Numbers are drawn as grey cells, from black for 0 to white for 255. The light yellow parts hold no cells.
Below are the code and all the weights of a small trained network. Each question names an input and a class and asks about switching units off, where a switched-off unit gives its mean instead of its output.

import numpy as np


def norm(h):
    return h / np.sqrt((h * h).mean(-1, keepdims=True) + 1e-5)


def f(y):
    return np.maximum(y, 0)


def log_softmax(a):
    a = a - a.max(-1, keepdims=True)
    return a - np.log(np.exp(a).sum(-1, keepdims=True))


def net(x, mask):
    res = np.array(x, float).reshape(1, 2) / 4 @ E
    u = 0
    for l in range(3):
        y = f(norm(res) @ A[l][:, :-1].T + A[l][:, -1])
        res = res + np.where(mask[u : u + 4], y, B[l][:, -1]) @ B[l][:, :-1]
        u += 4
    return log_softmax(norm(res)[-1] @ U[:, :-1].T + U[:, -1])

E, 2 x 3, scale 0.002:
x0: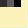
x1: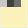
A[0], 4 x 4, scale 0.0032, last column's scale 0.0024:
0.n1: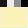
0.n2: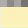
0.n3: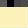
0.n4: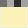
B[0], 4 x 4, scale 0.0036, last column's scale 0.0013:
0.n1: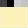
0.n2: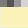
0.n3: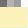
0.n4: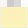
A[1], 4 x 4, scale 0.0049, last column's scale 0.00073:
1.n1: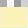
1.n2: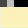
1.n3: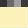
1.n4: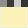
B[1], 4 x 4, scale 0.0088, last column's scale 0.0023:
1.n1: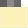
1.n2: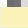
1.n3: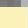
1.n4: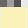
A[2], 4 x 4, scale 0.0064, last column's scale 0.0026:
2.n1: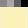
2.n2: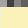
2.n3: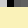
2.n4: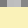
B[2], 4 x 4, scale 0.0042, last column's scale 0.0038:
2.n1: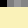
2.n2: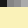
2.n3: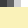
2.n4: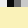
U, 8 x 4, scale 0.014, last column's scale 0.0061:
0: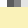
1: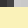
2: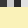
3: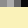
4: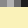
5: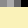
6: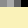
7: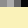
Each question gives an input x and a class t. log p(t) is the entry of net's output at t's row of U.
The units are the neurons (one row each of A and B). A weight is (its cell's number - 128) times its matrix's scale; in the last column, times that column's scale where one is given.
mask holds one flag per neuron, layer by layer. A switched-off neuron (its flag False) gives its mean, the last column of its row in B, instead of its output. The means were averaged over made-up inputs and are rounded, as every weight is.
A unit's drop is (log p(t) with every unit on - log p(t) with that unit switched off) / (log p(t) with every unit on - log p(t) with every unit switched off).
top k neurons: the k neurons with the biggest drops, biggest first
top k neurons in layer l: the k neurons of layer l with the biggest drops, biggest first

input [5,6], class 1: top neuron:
(2.n3)
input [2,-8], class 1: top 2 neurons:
(0.n1 1.n2)
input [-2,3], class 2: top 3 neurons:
(1.n2 1.n4 2.n4)
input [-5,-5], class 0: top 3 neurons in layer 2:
(2.n4 2.n3 2.n2)
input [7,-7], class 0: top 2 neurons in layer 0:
(0.n4 0.n2)
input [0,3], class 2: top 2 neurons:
(1.n2 1.n4)
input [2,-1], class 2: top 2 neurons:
(0.n4 1.n1)
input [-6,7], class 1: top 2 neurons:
(0.n4 0.n3)
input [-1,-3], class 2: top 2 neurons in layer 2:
(2.n3 2.n4)
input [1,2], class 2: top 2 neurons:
(1.n1 2.n3)
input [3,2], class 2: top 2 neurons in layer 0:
(0.n4 0.n3)
